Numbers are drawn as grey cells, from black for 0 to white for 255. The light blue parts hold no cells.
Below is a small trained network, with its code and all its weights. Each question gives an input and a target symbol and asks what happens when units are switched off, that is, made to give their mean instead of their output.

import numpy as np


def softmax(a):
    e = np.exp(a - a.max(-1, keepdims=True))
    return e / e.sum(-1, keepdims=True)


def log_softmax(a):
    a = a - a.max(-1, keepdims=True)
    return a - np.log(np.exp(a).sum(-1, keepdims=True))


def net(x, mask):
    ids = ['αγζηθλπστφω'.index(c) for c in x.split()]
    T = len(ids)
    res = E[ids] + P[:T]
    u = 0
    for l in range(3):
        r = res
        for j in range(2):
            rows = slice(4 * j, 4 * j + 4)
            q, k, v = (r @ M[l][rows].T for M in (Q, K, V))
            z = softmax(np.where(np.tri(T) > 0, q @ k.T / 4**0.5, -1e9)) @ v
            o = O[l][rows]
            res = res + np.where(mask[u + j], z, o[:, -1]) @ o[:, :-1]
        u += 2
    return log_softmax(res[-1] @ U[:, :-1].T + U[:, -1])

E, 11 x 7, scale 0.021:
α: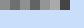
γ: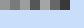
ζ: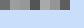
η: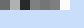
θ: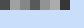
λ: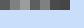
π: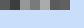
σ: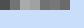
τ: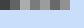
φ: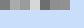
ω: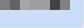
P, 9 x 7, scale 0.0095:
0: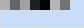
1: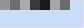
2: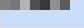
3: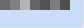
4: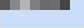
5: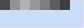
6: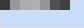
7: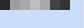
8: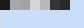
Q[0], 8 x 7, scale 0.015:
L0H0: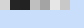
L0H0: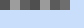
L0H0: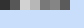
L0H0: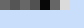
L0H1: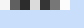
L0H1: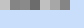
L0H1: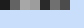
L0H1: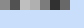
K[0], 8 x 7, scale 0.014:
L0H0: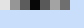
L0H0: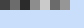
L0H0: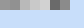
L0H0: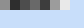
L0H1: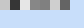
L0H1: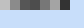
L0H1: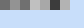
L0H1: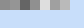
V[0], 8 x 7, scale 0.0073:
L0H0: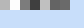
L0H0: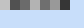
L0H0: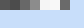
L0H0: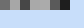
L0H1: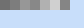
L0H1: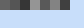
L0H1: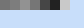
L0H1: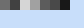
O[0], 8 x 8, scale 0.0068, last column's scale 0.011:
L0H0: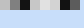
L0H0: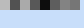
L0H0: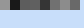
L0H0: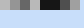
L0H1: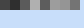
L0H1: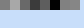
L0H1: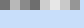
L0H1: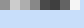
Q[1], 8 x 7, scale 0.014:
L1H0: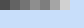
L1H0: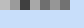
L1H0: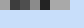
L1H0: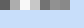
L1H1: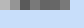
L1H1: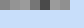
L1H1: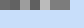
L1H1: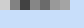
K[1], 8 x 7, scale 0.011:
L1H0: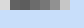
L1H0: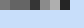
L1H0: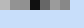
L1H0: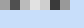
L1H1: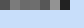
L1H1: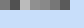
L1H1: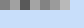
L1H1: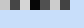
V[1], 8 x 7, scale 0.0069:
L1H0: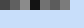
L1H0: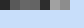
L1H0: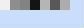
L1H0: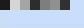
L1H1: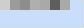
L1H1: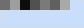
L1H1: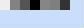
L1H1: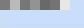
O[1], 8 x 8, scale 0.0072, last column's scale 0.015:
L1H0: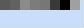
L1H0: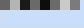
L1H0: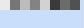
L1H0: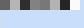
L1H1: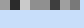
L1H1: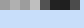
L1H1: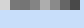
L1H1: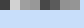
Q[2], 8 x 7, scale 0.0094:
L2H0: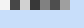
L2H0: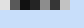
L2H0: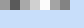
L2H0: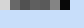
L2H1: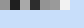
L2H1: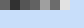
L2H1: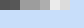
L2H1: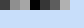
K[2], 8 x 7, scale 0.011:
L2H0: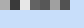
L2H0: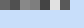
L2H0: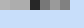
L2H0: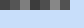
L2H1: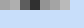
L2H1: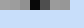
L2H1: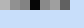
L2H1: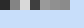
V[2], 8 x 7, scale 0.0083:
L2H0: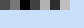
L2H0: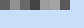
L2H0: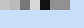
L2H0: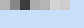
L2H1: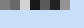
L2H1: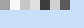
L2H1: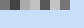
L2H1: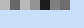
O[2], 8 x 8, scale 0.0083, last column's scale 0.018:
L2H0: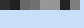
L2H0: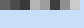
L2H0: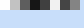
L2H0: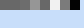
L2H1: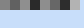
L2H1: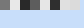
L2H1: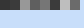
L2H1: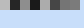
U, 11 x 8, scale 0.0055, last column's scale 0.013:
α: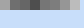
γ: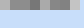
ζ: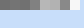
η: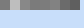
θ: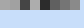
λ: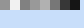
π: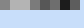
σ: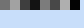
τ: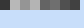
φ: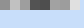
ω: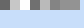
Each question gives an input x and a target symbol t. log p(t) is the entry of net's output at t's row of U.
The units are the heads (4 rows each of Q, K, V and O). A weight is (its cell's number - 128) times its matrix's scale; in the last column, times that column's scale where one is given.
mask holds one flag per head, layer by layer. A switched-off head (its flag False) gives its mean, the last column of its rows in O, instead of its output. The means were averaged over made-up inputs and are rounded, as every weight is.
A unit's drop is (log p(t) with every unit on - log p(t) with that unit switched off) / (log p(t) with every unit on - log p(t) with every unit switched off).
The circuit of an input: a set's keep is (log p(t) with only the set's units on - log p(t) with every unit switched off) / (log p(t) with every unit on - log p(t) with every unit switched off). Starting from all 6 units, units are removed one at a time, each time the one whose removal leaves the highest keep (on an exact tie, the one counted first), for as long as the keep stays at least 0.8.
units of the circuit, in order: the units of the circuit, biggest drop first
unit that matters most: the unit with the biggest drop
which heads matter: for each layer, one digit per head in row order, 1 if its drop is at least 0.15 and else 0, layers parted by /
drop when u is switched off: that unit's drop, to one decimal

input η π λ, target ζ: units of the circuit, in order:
[L0H1]
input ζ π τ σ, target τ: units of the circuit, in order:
[L0H0 L2H0 L2H1 L1H1]
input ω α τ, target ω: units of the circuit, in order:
[L1H0 L2H0 L0H0]
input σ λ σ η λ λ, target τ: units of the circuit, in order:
[L0H0 L2H0]
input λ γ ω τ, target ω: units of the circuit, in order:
[L1H0 L2H0]
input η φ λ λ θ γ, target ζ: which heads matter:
11 / 00 / 10
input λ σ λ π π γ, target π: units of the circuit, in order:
[L2H1 L0H0 L1H0]
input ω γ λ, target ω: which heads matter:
10 / 10 / 10
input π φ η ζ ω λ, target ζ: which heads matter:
11 / 10 / 10
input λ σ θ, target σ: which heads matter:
00 / 00 / 01
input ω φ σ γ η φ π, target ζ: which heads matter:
01 / 10 / 10
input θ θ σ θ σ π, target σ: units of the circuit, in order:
[L0H0 L2H1 L0H1]
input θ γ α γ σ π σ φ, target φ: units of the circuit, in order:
[L2H0 L1H0]
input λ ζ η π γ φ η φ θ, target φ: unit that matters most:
L1H1
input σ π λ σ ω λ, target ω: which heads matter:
00 / 10 / 10
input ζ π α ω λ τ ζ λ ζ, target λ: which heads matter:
11 / 00 / 01
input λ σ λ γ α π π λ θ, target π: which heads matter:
10 / 00 / 01
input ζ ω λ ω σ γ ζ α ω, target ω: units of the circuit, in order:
[L1H0 L2H0]
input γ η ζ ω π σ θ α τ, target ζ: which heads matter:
11 / 10 / 10
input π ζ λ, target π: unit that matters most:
L2H1
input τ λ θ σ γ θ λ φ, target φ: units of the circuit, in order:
[L1H0 L2H0]
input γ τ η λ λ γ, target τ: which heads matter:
11 / 01 / 10
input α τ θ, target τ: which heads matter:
10 / 00 / 11
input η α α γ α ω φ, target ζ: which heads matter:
11 / 10 / 10
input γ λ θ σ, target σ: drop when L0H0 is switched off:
0.1
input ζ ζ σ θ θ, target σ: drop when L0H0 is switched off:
0.0
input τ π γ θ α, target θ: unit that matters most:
L0H1
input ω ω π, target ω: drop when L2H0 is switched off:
0.3
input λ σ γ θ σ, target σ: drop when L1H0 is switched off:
0.1
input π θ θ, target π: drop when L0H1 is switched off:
0.0
